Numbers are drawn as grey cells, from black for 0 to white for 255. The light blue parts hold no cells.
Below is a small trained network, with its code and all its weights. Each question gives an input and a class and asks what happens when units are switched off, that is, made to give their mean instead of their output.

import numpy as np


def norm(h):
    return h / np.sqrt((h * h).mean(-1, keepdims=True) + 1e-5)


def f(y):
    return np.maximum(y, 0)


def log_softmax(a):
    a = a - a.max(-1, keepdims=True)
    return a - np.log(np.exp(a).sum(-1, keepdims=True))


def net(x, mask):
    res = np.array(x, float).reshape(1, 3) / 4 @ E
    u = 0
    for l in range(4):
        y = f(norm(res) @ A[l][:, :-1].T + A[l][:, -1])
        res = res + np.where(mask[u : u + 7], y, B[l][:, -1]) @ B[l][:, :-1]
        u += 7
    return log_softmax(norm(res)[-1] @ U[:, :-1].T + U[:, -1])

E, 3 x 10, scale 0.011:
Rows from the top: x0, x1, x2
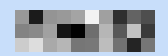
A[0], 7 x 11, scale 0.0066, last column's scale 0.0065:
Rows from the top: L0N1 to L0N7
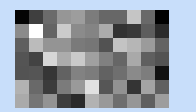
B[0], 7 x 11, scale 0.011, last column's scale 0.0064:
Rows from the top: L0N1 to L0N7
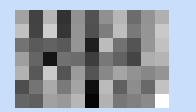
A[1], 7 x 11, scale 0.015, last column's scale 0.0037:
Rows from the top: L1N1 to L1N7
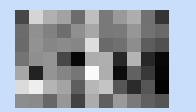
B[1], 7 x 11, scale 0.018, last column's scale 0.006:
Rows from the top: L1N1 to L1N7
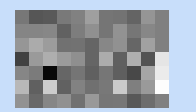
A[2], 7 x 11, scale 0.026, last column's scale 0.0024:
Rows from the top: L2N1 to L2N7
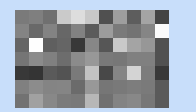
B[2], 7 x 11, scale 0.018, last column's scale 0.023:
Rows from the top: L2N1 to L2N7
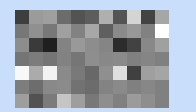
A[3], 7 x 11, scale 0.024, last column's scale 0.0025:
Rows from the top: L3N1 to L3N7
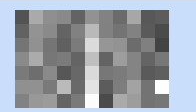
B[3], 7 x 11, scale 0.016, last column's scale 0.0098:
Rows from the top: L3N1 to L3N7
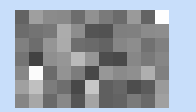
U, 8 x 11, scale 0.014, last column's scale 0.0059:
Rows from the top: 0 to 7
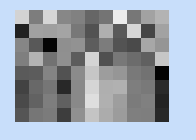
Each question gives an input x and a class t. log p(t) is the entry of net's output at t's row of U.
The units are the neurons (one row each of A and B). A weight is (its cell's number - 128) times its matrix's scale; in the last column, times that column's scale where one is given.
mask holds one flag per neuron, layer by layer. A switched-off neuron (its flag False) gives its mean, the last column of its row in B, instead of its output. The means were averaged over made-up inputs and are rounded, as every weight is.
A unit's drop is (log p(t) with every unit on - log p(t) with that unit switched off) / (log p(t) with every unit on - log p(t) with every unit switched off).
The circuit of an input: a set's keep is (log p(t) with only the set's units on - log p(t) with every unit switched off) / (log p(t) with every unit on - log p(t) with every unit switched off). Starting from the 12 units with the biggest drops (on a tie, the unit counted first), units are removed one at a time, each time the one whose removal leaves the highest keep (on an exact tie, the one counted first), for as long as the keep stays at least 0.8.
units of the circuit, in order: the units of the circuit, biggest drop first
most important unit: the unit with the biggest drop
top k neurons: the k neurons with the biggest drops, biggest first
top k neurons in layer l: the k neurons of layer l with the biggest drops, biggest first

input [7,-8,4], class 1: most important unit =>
L2N1
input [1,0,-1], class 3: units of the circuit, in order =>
L2N2; L3N6
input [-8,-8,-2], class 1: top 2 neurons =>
L2N1; L1N5
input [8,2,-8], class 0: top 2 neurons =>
L2N5; L0N1
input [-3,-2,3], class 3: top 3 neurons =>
L0N7; L1N6; L2N5
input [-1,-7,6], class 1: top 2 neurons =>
L2N1; L2N5
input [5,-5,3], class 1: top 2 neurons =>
L2N1; L0N6
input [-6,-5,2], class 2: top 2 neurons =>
L2N3; L0N7
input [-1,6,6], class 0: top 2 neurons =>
L1N6; L2N1
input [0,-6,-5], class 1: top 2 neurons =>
L2N1; L0N2
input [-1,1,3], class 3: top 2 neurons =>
L0N2; L2N5
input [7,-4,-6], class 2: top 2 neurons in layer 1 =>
L1N5; L1N6
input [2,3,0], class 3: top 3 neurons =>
L2N2; L0N7; L3N6
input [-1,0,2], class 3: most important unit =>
L0N2
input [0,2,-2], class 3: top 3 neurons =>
L2N2; L1N4; L2N1
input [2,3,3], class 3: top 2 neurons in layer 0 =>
L0N7; L0N6
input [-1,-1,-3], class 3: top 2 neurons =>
L2N2; L3N7
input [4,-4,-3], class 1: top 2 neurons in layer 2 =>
L2N1; L2N3
